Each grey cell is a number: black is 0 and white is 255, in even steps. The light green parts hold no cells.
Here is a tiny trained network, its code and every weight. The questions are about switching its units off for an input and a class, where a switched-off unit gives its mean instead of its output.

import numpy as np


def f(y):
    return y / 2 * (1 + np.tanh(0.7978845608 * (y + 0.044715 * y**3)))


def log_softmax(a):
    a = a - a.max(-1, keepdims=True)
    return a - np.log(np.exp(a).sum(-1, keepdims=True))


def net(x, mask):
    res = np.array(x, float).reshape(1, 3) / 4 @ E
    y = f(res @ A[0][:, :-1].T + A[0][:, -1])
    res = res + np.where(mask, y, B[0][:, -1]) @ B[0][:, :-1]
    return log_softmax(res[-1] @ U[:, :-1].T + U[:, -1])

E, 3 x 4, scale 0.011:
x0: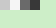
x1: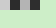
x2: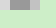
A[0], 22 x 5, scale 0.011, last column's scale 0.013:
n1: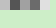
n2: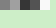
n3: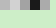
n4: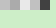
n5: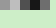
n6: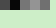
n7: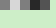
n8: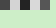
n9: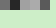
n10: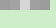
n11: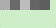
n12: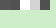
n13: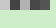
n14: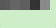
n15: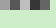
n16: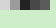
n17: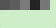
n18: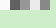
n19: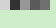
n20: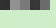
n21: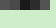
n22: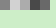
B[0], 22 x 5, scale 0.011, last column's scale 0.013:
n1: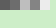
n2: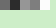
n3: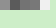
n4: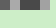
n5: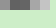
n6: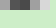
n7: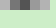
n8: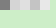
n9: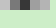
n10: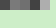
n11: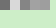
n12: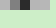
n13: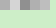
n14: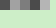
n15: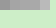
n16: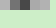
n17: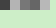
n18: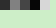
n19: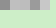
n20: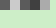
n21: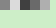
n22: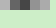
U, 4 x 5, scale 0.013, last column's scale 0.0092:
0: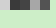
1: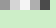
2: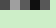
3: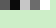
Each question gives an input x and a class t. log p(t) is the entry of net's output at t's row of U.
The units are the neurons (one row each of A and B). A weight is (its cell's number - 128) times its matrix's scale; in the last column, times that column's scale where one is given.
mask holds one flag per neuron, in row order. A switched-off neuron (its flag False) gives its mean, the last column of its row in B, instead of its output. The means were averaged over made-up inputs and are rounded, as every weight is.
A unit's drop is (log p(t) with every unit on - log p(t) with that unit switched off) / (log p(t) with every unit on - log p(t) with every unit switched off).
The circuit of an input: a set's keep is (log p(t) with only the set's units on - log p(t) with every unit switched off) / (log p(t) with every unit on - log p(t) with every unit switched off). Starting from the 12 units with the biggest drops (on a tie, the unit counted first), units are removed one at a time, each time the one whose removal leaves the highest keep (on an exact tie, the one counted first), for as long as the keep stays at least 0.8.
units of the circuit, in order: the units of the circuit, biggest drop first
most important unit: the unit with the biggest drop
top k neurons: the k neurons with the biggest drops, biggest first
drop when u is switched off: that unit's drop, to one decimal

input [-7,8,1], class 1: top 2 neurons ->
n19; n13
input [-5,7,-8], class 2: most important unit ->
n8
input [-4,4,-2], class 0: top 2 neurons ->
n8; n6
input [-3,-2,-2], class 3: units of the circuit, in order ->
n13; n21
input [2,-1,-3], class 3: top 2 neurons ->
n18; n2
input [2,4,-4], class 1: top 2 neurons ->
n18; n15
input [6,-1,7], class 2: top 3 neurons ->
n18; n4; n10
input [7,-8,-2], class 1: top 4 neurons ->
n8; n6; n12; n9
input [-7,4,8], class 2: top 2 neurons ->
n18; n4
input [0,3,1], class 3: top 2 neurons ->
n8; n21
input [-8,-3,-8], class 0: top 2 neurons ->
n6; n9
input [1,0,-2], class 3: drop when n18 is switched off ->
0.1
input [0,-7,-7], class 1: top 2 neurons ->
n8; n18
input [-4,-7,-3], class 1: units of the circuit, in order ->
n8
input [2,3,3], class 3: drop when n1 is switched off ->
0.1
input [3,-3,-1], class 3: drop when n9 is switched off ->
0.2
